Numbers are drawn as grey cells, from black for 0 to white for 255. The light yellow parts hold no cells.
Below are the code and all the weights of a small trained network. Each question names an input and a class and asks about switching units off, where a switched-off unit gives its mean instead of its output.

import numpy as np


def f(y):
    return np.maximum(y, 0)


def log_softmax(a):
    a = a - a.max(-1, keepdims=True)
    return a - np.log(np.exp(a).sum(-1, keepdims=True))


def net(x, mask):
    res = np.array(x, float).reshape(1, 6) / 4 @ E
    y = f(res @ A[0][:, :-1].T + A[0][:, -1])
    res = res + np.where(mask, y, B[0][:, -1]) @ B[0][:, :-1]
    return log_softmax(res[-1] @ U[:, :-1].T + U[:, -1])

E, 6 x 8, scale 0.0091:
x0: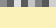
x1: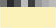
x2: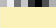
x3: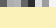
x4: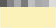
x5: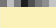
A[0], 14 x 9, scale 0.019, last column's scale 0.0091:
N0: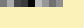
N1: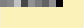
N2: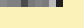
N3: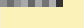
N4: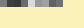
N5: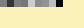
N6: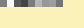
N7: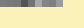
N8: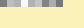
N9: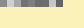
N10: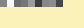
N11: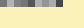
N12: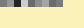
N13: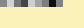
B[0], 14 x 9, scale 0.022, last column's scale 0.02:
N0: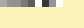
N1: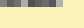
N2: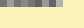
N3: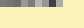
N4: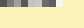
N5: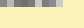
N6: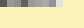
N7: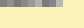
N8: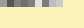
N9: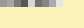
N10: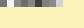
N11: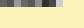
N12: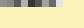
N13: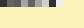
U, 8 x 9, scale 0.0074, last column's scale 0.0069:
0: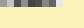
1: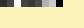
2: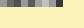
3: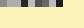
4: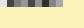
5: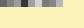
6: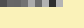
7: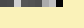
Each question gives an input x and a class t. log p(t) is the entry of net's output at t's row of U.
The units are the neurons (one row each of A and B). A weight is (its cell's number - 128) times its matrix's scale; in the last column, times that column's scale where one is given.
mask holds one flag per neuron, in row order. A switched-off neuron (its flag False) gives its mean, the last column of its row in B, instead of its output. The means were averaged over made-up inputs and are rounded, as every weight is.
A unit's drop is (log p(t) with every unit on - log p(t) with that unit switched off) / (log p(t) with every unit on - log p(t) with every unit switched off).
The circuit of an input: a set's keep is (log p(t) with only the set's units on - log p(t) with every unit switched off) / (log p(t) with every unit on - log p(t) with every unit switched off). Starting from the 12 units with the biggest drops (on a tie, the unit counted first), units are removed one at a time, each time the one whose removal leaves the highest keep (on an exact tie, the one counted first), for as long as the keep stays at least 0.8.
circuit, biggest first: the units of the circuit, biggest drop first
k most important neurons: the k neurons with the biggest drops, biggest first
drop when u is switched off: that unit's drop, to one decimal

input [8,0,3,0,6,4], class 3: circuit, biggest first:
(N9; N13)
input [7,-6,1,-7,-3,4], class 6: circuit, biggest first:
(N13)
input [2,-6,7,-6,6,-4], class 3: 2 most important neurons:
(N10; N12)
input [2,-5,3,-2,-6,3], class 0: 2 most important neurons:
(N10; N4)
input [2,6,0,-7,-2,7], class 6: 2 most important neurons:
(N0; N8)
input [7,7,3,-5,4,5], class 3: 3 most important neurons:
(N13; N0; N4)
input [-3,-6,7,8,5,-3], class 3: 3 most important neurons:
(N10; N9; N13)
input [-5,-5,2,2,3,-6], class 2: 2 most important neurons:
(N8; N4)
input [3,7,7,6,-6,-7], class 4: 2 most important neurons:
(N13; N6)
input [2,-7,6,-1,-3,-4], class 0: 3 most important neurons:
(N10; N13; N4)
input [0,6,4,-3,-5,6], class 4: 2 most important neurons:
(N0; N13)
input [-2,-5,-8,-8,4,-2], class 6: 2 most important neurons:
(N13; N0)
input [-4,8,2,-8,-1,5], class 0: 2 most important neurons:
(N12; N8)
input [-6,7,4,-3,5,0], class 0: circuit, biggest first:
(N12)
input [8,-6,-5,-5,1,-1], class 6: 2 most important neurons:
(N13; N0)
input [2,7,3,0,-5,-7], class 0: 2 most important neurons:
(N0; N12)
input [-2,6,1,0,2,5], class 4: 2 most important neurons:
(N4; N13)
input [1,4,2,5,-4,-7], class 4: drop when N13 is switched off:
0.4
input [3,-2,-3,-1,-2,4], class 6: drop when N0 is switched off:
0.3
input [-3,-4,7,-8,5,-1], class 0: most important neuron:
(N10)
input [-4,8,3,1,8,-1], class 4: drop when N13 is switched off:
0.1
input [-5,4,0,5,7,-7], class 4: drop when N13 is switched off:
0.2
